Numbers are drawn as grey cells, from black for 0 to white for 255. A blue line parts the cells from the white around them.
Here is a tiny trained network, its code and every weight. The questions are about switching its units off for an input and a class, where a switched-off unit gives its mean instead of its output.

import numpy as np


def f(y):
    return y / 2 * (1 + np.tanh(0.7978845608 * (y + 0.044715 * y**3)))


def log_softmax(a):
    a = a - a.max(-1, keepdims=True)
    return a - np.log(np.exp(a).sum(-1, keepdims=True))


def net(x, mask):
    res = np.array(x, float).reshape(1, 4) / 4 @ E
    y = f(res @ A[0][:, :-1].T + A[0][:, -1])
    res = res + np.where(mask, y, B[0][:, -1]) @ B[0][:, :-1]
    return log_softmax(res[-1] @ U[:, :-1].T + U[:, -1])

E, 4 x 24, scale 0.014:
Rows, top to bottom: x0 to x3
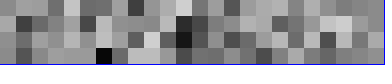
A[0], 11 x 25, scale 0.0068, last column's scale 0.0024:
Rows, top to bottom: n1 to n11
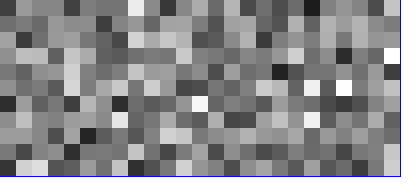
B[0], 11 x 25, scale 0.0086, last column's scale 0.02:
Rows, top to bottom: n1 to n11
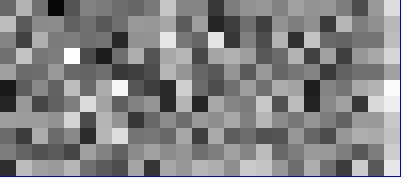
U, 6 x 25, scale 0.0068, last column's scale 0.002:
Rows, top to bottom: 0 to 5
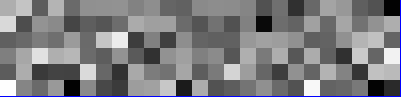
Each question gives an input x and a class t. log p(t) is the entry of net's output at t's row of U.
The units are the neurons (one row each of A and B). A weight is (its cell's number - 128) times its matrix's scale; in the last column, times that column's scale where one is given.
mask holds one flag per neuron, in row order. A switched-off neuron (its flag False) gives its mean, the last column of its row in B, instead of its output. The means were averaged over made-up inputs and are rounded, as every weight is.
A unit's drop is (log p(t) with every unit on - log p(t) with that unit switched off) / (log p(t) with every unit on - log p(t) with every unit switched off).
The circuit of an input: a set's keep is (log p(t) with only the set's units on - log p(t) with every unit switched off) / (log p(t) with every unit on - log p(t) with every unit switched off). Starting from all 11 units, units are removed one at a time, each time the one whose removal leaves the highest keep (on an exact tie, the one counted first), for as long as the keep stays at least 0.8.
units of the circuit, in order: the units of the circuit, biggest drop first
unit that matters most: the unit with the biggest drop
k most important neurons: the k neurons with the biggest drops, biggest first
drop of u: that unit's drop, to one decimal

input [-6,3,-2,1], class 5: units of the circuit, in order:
n7; n6
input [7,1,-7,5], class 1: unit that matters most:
n2
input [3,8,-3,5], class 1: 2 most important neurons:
n3; n11
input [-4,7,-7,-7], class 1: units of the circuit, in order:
n7; n6; n11
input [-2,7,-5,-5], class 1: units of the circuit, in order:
n6; n7; n11
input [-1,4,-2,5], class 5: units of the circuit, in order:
n6; n7
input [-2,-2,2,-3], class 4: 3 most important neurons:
n6; n9; n8
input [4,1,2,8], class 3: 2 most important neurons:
n7; n3
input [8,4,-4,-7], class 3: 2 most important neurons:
n11; n7
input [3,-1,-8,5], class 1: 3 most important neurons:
n2; n3; n9
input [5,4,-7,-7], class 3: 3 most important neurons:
n7; n11; n6
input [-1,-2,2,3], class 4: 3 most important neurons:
n6; n11; n9
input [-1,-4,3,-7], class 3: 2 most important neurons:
n11; n6
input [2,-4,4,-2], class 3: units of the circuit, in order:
n11
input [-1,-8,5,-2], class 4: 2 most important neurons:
n7; n6
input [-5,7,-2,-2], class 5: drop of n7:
0.3
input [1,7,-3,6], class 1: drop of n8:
0.0
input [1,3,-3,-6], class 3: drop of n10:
0.1
